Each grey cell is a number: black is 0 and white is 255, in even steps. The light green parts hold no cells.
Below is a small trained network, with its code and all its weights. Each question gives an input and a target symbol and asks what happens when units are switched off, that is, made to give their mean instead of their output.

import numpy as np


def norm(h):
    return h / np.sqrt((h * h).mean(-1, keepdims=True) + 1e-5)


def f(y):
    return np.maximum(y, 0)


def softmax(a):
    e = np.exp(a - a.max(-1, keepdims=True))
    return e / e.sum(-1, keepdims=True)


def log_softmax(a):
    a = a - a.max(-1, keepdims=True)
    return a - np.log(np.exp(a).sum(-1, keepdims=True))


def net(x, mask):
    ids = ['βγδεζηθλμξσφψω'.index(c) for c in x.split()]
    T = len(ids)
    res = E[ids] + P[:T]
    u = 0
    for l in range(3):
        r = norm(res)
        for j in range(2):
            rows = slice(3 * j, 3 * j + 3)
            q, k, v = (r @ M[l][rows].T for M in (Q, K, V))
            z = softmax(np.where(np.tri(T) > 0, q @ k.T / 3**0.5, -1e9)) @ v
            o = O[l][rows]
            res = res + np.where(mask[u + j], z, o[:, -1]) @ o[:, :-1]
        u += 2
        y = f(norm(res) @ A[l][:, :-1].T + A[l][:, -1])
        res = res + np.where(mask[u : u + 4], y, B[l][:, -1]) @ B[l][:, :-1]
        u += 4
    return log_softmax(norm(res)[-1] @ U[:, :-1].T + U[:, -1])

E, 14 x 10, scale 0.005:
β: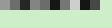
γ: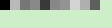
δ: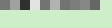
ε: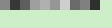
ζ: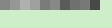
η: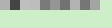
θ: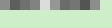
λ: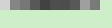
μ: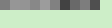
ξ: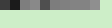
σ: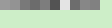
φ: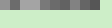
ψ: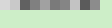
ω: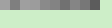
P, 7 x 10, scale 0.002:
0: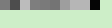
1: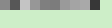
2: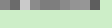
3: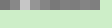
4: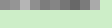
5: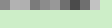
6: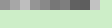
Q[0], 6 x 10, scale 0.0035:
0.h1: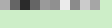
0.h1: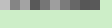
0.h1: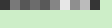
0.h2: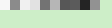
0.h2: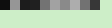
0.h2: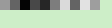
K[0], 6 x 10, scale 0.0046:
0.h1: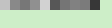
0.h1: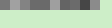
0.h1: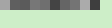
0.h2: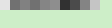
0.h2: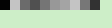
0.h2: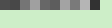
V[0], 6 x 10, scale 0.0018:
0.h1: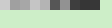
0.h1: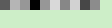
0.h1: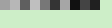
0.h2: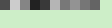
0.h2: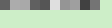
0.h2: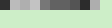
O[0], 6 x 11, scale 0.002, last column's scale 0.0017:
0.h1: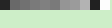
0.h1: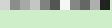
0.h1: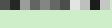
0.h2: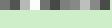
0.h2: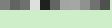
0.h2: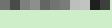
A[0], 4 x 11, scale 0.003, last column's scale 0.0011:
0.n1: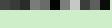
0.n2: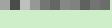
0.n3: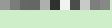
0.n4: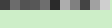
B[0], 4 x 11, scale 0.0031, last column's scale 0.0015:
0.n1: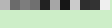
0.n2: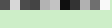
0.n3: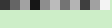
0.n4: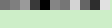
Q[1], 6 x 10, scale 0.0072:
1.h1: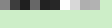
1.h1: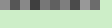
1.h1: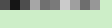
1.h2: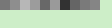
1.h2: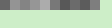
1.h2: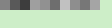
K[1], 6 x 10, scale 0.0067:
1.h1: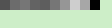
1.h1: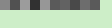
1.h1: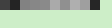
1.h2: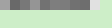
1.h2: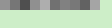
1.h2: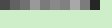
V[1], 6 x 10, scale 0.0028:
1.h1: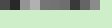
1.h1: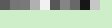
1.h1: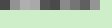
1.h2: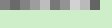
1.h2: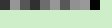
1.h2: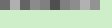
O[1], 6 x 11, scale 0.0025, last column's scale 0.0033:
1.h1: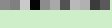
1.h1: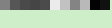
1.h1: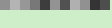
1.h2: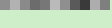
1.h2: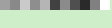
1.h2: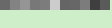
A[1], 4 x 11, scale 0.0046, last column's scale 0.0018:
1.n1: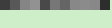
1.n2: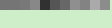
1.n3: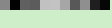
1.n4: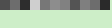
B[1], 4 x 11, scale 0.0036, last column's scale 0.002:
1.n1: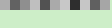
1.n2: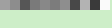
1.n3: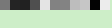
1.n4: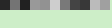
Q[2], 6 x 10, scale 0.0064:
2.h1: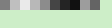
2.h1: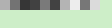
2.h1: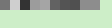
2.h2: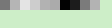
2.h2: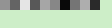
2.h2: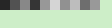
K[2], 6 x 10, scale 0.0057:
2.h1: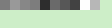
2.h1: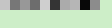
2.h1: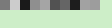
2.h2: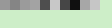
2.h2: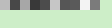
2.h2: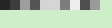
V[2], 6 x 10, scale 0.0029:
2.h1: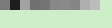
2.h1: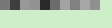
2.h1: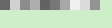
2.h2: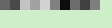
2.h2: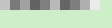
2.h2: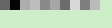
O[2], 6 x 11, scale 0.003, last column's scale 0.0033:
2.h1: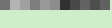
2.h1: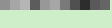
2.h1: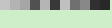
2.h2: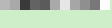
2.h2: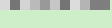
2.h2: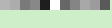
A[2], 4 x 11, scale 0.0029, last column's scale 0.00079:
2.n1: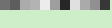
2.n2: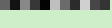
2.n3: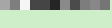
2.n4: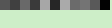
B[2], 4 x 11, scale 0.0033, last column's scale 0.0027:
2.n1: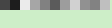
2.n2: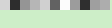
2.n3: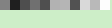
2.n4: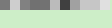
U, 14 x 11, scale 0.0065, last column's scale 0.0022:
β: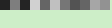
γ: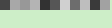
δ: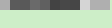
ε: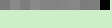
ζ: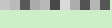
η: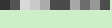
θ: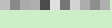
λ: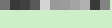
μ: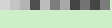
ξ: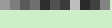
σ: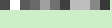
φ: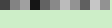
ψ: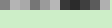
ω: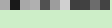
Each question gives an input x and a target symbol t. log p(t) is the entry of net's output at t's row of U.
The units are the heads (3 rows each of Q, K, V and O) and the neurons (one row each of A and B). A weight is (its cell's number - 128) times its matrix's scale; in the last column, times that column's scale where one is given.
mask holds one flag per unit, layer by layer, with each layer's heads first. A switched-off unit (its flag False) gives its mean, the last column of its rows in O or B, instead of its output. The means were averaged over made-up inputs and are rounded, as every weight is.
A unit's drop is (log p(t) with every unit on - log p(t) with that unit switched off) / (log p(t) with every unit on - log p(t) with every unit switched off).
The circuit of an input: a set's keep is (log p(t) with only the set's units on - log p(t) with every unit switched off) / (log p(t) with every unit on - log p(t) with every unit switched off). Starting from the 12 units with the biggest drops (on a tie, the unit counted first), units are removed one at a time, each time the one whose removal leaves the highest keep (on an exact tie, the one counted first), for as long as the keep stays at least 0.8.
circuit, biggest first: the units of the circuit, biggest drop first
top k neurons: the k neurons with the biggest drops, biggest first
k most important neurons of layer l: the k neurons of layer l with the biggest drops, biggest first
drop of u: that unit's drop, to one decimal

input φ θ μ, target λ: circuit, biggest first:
[1.h1 1.n3]
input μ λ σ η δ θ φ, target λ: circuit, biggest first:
[1.h1 1.n3]
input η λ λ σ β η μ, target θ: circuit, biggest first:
[1.h1 2.h2]
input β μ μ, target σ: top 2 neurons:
[2.n4 2.n3]
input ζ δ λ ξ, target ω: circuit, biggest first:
[2.n2 1.n1]
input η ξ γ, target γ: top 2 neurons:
[1.n2 1.n1]
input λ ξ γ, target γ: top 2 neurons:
[1.n1 1.n2]
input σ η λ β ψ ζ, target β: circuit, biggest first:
[1.h1]
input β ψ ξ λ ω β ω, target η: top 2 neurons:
[2.n1 0.n1]
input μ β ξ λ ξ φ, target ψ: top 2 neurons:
[1.n1 0.n2]
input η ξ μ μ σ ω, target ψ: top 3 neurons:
[1.n1 1.n2 0.n2]
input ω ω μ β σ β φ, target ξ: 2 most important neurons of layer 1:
[1.n3 1.n2]
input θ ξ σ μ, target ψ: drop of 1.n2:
0.0
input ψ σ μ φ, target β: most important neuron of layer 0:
[0.n2]
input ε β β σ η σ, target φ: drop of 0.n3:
0.4
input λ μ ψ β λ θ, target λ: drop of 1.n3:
0.3
